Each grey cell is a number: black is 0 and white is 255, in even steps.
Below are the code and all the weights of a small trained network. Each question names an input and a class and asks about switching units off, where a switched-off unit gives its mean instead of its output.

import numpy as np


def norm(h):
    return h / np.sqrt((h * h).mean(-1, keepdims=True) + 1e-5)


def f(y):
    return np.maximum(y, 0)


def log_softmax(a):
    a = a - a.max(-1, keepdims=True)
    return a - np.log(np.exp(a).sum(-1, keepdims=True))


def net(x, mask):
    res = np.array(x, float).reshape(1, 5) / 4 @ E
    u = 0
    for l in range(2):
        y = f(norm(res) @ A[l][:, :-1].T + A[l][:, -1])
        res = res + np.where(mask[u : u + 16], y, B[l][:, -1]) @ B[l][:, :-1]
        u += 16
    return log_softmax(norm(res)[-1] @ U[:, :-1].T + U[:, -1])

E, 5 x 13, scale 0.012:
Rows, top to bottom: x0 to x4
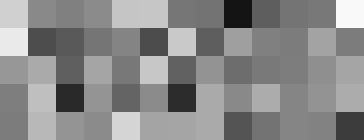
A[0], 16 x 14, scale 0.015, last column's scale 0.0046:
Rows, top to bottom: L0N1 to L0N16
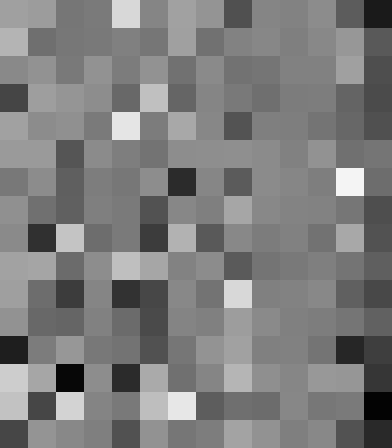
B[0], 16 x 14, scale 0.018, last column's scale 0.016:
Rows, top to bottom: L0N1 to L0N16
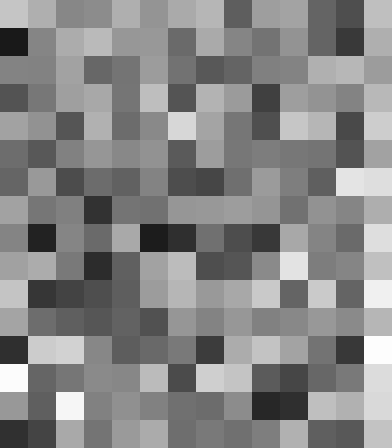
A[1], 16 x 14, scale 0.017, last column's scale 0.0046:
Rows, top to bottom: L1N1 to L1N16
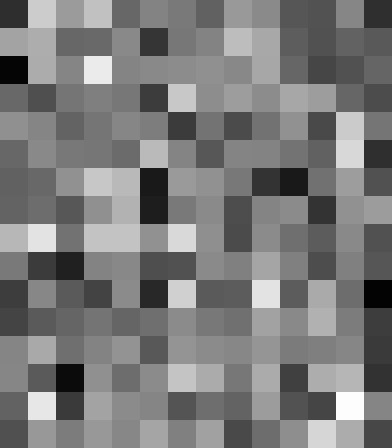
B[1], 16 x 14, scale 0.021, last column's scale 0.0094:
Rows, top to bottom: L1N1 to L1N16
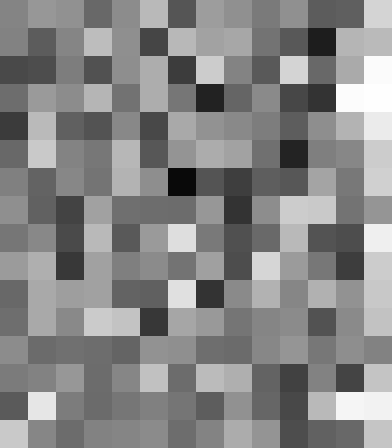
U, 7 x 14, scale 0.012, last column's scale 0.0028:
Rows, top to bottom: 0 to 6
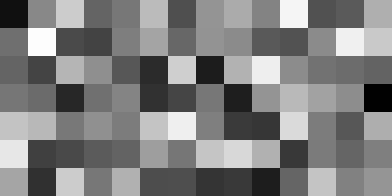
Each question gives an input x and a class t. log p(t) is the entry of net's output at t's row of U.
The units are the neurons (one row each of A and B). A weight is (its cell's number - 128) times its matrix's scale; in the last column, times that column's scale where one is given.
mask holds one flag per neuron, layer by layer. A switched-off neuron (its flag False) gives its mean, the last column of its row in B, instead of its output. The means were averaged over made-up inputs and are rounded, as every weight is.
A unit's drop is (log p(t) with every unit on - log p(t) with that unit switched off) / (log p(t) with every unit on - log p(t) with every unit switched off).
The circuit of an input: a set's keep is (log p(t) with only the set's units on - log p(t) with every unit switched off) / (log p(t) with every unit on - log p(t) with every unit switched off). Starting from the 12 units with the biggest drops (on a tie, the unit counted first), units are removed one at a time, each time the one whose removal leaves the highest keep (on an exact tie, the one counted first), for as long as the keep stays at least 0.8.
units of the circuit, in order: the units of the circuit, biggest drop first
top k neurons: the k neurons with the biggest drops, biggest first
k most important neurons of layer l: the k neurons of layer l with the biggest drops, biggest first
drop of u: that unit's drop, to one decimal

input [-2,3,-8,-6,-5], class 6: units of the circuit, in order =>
(L0N9)
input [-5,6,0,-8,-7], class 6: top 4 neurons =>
(L0N9 L0N15 L0N10 L0N7)
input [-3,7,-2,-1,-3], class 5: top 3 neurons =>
(L0N11 L0N13 L1N14)
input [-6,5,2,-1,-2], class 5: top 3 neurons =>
(L0N11 L0N14 L1N14)
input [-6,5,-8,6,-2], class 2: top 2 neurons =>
(L0N13 L1N11)
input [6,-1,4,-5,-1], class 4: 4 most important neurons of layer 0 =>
(L0N5 L0N10 L0N1 L0N9)
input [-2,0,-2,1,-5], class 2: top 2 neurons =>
(L1N11 L0N13)
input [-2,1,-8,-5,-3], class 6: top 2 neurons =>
(L0N9 L0N15)
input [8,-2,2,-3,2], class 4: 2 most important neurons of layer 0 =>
(L0N5 L0N1)
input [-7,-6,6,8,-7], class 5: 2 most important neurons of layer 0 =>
(L0N14 L0N11)
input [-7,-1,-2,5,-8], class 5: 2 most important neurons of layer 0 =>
(L0N14 L0N11)
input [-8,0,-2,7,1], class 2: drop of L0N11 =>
0.6
